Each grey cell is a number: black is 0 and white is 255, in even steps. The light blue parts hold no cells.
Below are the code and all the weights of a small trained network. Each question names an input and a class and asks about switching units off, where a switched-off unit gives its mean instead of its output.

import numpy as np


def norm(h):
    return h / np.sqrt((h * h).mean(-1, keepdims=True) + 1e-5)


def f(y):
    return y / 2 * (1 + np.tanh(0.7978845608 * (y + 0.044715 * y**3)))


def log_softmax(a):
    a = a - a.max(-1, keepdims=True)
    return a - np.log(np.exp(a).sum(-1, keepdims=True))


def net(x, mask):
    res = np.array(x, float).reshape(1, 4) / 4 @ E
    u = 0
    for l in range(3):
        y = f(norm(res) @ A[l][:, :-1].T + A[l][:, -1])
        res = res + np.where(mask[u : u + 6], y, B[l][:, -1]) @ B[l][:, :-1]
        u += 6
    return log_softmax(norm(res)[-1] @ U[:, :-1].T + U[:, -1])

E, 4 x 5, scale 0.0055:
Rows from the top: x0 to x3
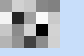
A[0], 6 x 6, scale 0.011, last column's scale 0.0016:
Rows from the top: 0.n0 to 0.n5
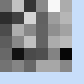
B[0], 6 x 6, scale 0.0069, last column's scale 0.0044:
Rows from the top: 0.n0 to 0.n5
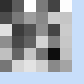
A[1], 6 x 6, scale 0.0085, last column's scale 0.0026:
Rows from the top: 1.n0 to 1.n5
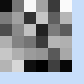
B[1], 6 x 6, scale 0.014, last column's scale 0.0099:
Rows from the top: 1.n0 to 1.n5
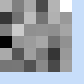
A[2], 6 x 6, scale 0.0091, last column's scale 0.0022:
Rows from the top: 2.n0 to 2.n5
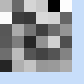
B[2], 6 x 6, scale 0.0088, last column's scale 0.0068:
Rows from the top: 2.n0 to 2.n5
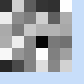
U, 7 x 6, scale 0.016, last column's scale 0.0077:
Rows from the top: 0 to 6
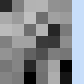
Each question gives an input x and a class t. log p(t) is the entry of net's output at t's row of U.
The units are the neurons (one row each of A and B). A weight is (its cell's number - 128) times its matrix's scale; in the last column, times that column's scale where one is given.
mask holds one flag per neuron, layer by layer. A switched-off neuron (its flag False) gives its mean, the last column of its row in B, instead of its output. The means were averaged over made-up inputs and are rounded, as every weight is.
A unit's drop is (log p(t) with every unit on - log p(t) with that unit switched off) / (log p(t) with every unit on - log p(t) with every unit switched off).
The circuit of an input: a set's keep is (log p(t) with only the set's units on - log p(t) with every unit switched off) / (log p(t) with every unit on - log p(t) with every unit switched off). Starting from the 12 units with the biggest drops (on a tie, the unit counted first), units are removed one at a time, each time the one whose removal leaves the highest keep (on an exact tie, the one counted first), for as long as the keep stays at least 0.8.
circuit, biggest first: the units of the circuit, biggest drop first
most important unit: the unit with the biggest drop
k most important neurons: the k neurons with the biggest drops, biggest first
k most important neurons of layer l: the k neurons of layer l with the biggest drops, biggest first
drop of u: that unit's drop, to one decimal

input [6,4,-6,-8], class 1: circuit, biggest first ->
[1.n0]
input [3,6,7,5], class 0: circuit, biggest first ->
[1.n3, 1.n0]
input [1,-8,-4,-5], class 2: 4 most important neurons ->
[2.n4, 0.n0, 1.n5, 0.n2]
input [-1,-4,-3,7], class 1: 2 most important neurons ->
[0.n0, 1.n0]
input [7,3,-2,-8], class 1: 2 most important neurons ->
[1.n0, 0.n2]
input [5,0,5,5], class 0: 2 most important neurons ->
[0.n4, 1.n3]
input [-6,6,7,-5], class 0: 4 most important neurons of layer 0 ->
[0.n1, 0.n2, 0.n0, 0.n5]
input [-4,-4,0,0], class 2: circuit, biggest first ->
[0.n0, 2.n4, 1.n5]
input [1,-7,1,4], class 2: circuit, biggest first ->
[2.n4, 1.n5]
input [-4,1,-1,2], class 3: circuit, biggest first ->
[0.n4, 2.n0]
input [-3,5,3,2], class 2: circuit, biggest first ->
[2.n1, 1.n0]
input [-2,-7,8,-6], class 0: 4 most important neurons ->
[0.n1, 1.n3, 0.n0, 2.n5]
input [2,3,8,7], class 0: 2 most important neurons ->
[1.n3, 1.n0]
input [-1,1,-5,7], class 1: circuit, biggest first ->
[1.n0, 0.n0]
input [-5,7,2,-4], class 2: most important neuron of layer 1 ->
[1.n0]
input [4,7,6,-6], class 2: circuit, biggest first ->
[1.n1, 0.n0, 1.n0]
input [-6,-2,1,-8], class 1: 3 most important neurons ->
[0.n1, 1.n0, 2.n0]
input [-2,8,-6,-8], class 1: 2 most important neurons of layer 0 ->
[0.n2, 0.n3]
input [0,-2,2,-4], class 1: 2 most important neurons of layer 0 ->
[0.n1, 0.n3]
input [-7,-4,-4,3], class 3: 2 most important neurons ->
[0.n4, 0.n1]
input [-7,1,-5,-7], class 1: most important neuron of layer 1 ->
[1.n0]
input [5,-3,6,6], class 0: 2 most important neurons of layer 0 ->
[0.n4, 0.n5]
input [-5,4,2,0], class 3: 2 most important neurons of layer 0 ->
[0.n4, 0.n3]
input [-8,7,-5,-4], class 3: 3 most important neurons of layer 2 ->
[2.n0, 2.n4, 2.n5]
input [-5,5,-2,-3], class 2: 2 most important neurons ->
[0.n0, 2.n1]
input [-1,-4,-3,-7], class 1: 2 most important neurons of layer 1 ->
[1.n0, 1.n3]
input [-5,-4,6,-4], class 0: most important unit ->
0.n1
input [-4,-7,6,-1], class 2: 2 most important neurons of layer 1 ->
[1.n5, 1.n1]
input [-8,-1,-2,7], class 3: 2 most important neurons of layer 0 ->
[0.n4, 0.n1]
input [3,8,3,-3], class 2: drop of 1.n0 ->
0.4
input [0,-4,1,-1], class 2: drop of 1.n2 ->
-0.1
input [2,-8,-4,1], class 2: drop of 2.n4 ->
0.4
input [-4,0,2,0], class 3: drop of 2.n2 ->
0.0
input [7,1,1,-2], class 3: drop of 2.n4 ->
0.1
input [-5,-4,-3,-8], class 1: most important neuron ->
[2.n0]
